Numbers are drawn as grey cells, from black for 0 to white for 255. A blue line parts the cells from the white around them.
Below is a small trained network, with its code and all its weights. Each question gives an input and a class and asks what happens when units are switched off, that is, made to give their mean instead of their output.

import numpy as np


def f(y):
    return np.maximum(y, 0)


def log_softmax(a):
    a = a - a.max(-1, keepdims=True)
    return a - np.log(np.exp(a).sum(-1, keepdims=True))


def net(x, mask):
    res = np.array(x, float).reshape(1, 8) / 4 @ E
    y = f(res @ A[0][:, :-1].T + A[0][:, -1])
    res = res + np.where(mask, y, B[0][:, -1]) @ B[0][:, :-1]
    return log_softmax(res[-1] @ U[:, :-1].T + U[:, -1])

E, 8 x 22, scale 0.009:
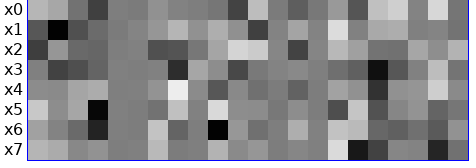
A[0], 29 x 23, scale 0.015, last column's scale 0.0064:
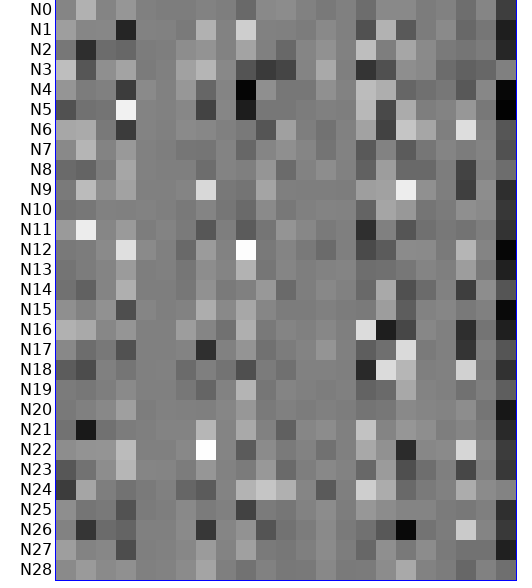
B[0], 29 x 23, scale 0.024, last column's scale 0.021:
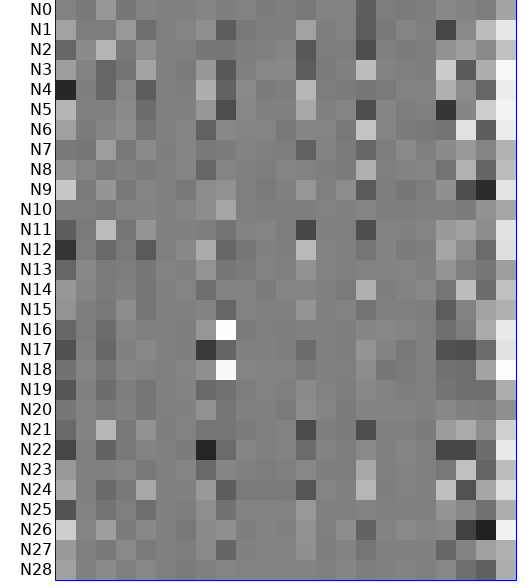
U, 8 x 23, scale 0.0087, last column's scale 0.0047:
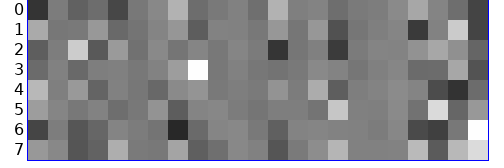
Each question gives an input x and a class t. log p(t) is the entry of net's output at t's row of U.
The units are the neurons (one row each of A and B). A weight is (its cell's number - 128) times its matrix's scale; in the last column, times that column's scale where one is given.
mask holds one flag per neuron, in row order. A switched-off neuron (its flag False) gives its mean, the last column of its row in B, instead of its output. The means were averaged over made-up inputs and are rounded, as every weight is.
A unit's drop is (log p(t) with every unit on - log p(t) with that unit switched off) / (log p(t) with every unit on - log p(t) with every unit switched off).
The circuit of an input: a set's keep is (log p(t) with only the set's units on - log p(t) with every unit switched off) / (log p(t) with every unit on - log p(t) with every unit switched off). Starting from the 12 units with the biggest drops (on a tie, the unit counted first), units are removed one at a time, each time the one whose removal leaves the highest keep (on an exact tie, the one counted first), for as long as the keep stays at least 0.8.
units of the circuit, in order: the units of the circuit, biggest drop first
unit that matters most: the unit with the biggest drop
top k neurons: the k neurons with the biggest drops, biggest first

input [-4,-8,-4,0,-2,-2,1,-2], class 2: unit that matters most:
N11
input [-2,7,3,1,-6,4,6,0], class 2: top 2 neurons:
[N2, N21]
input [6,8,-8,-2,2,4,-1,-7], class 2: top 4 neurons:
[N21, N2, N24, N16]
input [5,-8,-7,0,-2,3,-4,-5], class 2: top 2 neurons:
[N11, N24]
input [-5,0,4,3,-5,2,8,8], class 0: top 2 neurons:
[N4, N18]
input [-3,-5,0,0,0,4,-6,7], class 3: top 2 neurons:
[N16, N4]
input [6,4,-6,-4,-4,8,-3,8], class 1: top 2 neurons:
[N1, N18]
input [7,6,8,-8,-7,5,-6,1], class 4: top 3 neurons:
[N9, N3, N22]
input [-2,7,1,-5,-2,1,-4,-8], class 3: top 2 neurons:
[N18, N11]
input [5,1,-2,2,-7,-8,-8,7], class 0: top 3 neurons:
[N12, N1, N19]
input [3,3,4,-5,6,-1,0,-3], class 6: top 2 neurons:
[N22, N26]
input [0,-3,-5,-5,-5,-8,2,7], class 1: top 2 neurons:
[N5, N18]
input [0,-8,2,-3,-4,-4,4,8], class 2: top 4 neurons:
[N11, N18, N7, N0]
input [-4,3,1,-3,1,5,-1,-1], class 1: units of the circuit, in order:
[N1]
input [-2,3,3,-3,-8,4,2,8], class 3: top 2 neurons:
[N16, N22]
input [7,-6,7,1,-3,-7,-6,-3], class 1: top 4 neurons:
[N5, N3, N4, N14]
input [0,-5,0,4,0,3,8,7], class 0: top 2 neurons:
[N4, N18]
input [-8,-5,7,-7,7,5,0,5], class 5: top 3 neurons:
[N14, N23, N26]
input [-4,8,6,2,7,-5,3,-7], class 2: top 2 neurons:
[N21, N2]
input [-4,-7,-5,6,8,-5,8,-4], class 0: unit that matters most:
N4
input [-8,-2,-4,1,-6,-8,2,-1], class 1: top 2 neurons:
[N5, N6]
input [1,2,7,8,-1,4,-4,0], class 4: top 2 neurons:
[N26, N3]
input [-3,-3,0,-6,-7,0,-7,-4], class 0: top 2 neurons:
[N12, N22]
